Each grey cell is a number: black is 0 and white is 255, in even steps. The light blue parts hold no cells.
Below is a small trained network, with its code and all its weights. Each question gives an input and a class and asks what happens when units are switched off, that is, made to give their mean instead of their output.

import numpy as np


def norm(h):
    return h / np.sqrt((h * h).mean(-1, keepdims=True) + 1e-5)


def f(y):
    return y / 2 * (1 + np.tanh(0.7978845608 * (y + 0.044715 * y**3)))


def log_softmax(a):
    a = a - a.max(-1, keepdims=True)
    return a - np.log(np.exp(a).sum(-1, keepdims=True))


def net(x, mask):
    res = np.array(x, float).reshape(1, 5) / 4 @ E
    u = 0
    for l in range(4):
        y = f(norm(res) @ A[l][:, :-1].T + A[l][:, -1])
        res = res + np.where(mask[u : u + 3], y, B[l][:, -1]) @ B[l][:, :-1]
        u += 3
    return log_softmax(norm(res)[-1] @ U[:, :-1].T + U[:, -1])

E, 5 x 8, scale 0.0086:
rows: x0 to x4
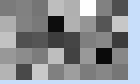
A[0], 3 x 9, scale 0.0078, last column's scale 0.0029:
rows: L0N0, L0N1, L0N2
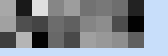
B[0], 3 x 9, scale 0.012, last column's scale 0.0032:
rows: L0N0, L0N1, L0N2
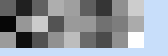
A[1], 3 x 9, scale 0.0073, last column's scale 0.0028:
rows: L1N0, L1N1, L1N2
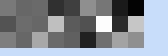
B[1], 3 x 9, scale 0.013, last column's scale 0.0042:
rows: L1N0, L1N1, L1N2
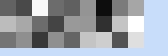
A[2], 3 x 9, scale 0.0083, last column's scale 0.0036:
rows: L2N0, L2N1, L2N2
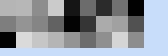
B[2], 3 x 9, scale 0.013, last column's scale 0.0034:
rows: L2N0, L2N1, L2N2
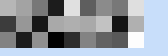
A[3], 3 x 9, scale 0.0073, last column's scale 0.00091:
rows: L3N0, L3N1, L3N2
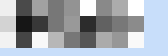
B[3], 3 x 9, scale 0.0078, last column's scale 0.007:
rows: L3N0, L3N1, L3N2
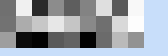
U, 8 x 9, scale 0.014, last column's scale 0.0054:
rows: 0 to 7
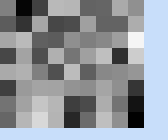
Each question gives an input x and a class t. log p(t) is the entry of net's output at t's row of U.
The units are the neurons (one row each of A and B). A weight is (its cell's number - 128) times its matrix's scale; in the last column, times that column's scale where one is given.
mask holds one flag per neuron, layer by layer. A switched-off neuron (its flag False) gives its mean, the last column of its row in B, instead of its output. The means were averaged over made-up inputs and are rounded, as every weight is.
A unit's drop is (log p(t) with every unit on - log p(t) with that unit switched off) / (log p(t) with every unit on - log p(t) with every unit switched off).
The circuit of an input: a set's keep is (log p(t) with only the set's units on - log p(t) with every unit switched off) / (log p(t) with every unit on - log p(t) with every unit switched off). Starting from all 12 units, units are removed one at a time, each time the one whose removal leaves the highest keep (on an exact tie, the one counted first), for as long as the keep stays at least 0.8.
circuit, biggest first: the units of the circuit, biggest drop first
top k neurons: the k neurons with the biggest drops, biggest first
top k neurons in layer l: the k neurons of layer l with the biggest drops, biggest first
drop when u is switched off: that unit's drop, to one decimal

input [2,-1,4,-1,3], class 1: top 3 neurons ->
(L0N1; L0N2; L3N1)
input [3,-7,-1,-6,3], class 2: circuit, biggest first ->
(L1N1)
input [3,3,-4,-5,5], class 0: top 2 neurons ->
(L0N0; L1N1)
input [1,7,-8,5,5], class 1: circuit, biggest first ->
(L2N2; L0N2; L1N1)
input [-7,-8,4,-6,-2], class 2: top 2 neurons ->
(L1N1; L3N0)
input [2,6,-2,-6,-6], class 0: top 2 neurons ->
(L0N2; L1N1)
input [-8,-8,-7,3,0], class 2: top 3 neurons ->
(L2N0; L1N1; L0N1)
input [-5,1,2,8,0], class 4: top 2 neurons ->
(L2N0; L3N0)
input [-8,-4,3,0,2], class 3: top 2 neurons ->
(L2N1; L1N2)
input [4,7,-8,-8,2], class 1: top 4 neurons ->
(L2N2; L1N1; L0N2; L1N2)
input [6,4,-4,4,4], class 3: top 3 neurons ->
(L3N0; L1N1; L0N2)
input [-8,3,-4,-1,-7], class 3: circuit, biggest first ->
(L2N1; L1N1)
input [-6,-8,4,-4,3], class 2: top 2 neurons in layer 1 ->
(L1N1; L1N2)
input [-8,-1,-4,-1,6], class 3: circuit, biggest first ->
(L1N2)
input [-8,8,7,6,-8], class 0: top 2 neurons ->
(L0N2; L3N0)
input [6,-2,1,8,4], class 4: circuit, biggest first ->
(L2N0; L0N2)
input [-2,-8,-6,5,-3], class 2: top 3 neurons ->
(L2N0; L1N1; L0N1)
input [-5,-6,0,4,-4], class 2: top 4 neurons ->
(L2N0; L1N1; L0N0; L1N2)
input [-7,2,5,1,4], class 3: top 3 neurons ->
(L2N1; L1N2; L0N2)
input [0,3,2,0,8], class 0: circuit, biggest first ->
(L0N0)
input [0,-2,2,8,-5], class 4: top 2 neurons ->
(L2N0; L0N0)
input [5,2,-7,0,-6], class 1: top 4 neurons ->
(L2N2; L1N1; L0N0; L1N2)
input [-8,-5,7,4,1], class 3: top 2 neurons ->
(L2N1; L1N2)
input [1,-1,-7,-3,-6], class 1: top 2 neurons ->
(L2N2; L0N0)
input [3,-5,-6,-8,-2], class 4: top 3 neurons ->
(L1N1; L0N1; L1N2)
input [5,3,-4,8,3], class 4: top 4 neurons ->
(L2N0; L1N2; L0N2; L0N1)
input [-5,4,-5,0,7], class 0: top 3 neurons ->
(L0N0; L1N1; L3N2)
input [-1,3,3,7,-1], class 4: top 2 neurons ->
(L2N0; L1N1)
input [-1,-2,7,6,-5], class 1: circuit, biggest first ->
(L1N0)
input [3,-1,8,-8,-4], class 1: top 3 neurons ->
(L0N1; L1N0; L2N0)
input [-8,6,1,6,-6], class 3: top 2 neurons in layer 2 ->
(L2N1; L2N2)
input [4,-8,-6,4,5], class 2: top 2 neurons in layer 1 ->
(L1N1; L1N0)
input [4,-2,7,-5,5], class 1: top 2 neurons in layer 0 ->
(L0N1; L0N2)
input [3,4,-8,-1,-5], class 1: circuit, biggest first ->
(L2N2)
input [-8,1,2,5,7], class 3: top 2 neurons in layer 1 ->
(L1N2; L1N1)
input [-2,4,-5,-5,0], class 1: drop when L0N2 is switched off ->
0.2
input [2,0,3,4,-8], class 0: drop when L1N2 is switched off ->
0.0
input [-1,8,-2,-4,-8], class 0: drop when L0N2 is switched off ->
0.9
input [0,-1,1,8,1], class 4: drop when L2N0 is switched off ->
1.0
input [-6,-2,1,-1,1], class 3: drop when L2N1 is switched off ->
0.1
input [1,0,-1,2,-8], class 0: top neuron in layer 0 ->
(L0N2)
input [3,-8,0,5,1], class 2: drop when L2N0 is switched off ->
-0.1
